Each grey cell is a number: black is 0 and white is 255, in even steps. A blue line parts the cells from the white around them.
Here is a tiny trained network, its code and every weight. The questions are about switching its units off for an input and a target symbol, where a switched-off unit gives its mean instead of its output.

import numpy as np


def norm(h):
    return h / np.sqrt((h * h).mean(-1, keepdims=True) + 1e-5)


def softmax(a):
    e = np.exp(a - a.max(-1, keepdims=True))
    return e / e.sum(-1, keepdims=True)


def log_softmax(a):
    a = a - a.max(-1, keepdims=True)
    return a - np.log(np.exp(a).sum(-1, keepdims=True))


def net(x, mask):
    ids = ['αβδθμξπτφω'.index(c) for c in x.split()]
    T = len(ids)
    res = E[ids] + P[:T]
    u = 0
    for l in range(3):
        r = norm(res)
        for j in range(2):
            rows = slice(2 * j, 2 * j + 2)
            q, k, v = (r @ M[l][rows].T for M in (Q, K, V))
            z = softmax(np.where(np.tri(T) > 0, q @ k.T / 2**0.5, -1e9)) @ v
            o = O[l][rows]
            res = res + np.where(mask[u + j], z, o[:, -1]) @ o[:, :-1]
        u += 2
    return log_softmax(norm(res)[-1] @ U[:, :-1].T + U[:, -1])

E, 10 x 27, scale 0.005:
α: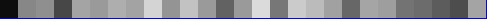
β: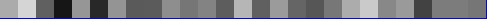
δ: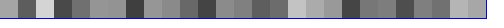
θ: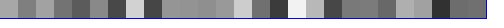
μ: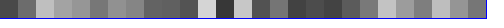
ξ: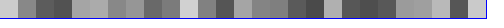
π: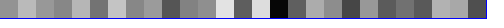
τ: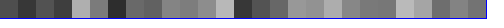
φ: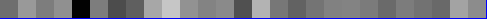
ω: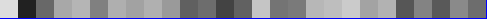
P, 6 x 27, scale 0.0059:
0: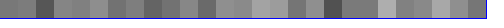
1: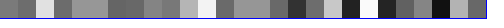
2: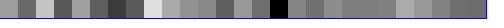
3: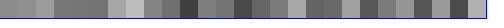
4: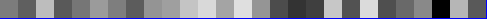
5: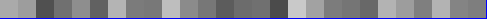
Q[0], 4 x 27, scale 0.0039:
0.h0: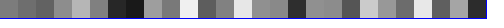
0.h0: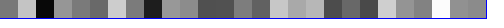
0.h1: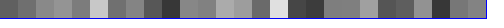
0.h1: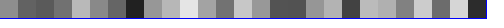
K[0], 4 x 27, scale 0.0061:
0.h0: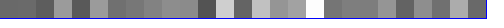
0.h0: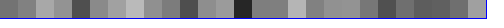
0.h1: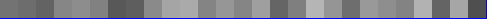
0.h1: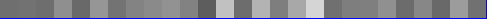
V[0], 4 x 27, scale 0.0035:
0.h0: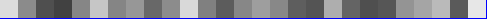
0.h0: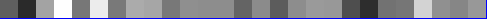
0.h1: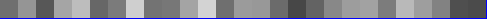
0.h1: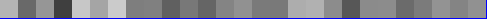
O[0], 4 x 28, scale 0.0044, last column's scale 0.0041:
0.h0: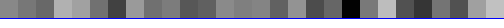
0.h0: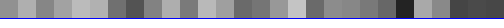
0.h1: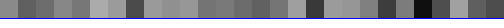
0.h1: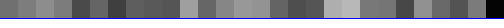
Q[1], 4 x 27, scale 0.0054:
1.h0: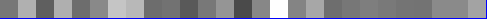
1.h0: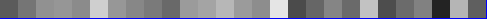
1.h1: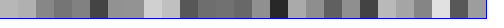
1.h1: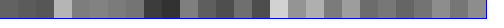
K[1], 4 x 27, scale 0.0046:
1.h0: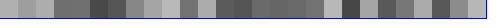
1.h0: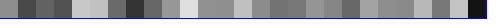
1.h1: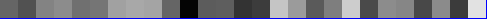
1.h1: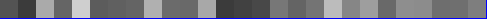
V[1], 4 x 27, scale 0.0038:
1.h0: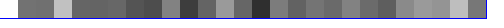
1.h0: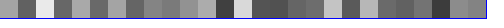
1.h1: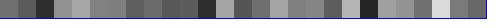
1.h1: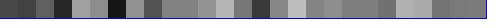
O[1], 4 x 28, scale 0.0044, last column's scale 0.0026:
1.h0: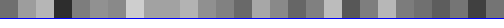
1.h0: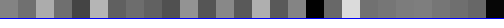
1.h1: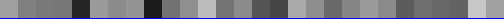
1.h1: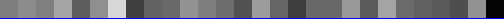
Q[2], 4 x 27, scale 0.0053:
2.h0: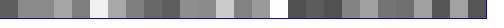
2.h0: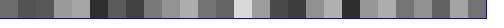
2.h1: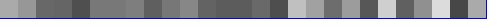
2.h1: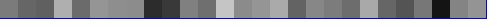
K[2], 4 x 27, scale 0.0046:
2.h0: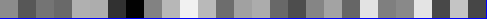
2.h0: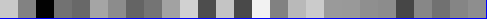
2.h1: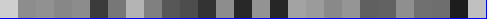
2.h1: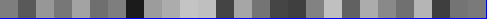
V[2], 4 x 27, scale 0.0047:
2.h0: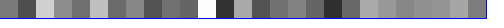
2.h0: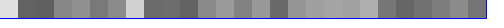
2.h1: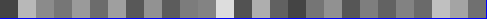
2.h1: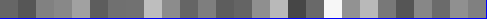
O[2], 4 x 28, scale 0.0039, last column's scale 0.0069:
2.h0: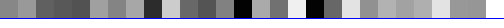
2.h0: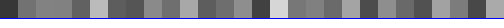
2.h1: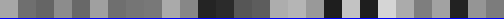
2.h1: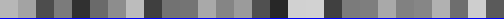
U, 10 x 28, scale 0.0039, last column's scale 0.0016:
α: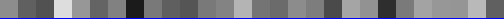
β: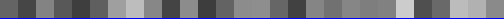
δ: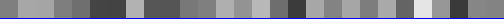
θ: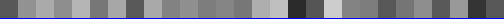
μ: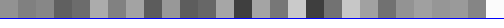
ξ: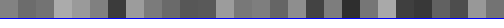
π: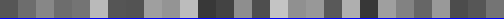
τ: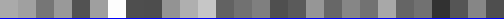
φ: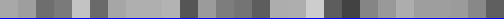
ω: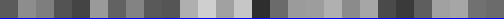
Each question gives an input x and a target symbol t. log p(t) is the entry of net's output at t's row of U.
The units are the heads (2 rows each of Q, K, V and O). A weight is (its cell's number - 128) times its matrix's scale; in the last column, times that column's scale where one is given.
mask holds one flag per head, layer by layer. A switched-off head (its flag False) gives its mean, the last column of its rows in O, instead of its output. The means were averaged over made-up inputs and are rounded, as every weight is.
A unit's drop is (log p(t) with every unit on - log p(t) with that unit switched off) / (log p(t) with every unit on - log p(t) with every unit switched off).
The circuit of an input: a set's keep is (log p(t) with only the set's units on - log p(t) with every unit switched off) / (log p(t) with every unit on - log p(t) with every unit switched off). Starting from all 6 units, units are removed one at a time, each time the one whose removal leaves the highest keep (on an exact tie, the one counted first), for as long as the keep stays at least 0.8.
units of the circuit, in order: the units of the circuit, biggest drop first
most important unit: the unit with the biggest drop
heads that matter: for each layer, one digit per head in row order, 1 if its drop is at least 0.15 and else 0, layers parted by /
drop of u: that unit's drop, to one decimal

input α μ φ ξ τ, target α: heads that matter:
00 / 10 / 00
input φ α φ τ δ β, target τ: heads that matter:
00 / 01 / 00
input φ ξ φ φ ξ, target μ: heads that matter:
00 / 10 / 10
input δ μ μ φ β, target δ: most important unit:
0.h1
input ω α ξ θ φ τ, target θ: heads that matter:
00 / 00 / 01
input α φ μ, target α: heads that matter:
00 / 10 / 00
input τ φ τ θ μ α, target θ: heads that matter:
00 / 00 / 01
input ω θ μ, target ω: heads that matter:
00 / 00 / 01
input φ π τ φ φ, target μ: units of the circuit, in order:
1.h0; 2.h0; 0.h1
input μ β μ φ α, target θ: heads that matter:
00 / 01 / 00
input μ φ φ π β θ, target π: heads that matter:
00 / 00 / 11
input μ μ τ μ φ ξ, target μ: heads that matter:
00 / 00 / 10
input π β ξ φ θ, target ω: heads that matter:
01 / 01 / 11
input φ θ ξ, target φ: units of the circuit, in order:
1.h0
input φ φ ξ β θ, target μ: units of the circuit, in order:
1.h0; 2.h0
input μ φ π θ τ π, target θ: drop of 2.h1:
0.2
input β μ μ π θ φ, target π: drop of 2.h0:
0.2
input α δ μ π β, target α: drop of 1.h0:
0.6
